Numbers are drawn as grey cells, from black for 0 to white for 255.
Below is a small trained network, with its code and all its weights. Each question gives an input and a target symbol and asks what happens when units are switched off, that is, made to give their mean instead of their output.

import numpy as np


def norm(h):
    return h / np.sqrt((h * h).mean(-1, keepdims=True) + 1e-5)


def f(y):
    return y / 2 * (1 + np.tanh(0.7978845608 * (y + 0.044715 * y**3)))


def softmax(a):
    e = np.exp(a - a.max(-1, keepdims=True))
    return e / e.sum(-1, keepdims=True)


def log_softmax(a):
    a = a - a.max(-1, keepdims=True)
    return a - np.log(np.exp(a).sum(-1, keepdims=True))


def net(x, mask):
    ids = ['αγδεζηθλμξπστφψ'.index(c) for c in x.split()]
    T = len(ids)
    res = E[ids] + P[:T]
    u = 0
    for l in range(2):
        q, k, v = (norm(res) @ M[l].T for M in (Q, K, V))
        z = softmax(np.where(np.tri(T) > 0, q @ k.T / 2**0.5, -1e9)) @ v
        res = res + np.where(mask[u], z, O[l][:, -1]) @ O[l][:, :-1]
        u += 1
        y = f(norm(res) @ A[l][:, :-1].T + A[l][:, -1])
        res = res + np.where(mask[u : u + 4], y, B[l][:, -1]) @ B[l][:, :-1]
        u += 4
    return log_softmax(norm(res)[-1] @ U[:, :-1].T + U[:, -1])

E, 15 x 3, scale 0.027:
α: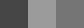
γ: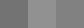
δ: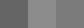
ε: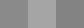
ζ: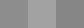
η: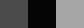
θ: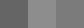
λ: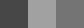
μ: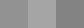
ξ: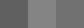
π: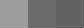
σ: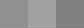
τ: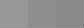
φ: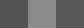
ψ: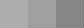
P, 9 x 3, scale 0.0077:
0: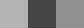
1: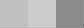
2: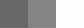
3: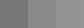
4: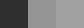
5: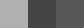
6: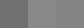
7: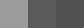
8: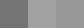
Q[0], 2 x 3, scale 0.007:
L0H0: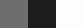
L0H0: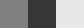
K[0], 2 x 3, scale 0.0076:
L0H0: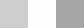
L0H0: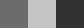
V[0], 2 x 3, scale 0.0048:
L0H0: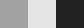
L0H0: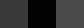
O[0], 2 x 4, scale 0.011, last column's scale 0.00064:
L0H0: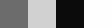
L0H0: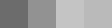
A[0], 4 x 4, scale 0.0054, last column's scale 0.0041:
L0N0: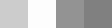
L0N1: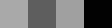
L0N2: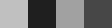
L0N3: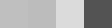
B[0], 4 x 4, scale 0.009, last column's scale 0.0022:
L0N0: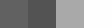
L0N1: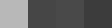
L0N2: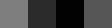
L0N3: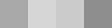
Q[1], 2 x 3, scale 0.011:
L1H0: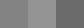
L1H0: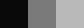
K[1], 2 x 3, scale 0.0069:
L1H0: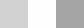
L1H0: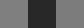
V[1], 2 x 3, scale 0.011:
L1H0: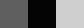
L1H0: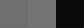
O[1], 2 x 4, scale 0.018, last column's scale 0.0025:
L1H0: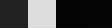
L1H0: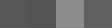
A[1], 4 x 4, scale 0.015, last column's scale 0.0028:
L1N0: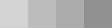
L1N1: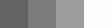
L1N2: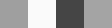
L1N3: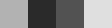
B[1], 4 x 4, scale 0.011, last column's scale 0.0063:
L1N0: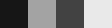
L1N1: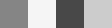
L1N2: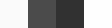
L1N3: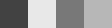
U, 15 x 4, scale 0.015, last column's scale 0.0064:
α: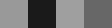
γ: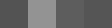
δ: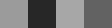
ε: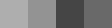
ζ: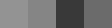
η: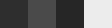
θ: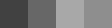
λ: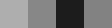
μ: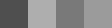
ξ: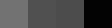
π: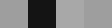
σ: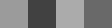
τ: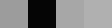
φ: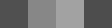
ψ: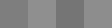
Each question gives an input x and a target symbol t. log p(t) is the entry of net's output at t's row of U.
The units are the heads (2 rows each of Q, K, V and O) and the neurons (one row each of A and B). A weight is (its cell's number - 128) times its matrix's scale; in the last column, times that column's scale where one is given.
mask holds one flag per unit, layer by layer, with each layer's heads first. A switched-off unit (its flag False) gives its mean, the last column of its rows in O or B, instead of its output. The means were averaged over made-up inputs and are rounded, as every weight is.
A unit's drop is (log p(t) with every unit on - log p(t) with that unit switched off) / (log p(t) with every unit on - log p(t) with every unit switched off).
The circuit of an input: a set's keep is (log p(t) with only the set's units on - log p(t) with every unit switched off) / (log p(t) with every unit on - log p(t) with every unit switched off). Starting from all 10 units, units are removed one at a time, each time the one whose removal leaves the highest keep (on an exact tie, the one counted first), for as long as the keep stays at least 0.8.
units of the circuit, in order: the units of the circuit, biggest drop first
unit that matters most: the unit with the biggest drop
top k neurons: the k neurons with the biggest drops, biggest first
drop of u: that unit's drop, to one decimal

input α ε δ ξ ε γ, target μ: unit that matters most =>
L0N0
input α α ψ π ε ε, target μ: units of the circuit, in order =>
(L1N2; L0N0)
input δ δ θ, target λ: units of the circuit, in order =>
(L1H0; L1N2)
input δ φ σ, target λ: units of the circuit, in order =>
(L0H0; L1H0; L1N2)
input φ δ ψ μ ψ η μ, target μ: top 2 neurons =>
(L0N3; L1N0)
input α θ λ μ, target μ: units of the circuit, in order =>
(L1N0; L1N2; L1H0)
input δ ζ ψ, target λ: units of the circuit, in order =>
(L1H0; L0H0; L1N2; L0N0)
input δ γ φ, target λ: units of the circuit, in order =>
(L1H0; L1N2; L1N0)
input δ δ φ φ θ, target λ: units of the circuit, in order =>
(L0H0; L1H0; L1N2)
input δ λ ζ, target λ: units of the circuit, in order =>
(L1H0; L1N2)
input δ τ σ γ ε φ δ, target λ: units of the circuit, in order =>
(L0H0; L1H0; L1N2)
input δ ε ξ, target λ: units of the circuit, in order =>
(L1H0; L1N2)
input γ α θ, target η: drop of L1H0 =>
0.9
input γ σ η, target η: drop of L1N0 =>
0.0
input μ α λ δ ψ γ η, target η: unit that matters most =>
L1N3
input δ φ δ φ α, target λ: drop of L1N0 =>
0.1
